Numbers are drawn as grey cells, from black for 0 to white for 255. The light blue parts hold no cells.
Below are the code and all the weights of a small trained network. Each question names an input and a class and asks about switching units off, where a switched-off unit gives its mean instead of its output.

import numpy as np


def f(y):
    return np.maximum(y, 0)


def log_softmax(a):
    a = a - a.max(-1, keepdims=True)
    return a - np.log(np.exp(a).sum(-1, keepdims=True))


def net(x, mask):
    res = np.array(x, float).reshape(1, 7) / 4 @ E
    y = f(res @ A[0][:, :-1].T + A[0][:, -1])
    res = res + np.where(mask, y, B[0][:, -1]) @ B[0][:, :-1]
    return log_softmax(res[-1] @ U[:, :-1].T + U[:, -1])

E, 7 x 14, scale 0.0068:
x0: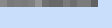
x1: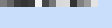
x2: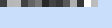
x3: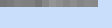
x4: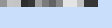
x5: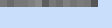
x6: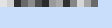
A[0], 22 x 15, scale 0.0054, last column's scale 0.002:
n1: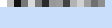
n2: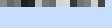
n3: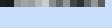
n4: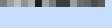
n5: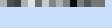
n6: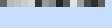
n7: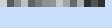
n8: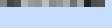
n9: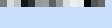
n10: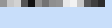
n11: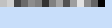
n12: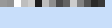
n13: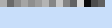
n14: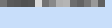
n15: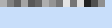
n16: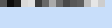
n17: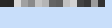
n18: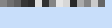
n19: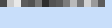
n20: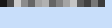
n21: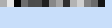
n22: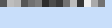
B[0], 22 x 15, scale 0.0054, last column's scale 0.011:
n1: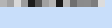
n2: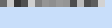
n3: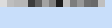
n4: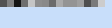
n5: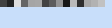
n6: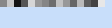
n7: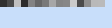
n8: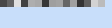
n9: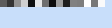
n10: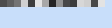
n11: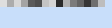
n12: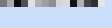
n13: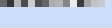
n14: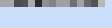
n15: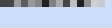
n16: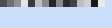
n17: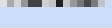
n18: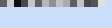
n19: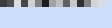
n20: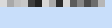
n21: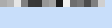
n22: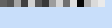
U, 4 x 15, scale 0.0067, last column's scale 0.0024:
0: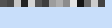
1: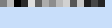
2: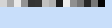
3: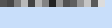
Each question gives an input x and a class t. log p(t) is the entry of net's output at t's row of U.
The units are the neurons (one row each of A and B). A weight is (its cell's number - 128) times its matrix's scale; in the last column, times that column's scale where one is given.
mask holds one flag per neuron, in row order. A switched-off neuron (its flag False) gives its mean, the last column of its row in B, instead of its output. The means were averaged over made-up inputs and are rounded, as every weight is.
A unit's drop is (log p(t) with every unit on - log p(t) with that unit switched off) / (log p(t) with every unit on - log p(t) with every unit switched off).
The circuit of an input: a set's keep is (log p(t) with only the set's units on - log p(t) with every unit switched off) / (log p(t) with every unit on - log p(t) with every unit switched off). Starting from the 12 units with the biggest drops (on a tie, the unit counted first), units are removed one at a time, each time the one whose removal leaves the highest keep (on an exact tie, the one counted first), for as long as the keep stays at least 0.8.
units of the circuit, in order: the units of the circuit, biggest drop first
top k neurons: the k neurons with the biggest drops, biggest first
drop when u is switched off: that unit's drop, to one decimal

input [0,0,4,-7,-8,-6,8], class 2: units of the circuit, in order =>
(n21; n1)
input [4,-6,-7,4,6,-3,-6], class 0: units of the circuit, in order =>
(n15)
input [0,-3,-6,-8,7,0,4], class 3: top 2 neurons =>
(n9; n10)
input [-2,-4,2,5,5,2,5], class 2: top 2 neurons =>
(n21; n11)
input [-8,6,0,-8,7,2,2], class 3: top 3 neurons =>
(n9; n10; n12)
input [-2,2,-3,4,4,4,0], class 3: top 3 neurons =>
(n9; n22; n10)
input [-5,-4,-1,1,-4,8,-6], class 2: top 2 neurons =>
(n3; n17)
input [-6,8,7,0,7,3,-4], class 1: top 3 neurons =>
(n18; n2; n14)
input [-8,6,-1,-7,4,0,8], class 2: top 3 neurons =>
(n21; n1; n11)
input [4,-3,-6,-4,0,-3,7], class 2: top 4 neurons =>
(n1; n21; n11; n22)
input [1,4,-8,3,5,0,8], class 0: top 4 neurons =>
(n15; n13; n7; n8)
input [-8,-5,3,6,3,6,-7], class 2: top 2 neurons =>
(n17; n20)
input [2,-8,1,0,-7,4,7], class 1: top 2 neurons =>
(n6; n12)
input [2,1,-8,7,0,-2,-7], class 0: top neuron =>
(n8)
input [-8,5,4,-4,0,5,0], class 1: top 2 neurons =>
(n18; n2)
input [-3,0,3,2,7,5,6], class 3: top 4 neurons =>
(n9; n10; n17; n20)
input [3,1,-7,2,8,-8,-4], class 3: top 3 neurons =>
(n9; n10; n22)
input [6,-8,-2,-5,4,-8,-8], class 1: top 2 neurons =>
(n12; n6)
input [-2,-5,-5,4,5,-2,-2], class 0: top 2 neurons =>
(n15; n13)
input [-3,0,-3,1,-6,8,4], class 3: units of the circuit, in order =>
(n16)
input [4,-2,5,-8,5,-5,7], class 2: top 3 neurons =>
(n21; n11; n1)
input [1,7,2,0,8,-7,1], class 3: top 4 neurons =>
(n9; n10; n12; n6)
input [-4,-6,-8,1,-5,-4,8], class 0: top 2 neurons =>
(n5; n13)
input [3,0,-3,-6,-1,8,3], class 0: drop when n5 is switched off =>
0.2
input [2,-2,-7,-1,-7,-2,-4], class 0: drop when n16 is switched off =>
-0.1
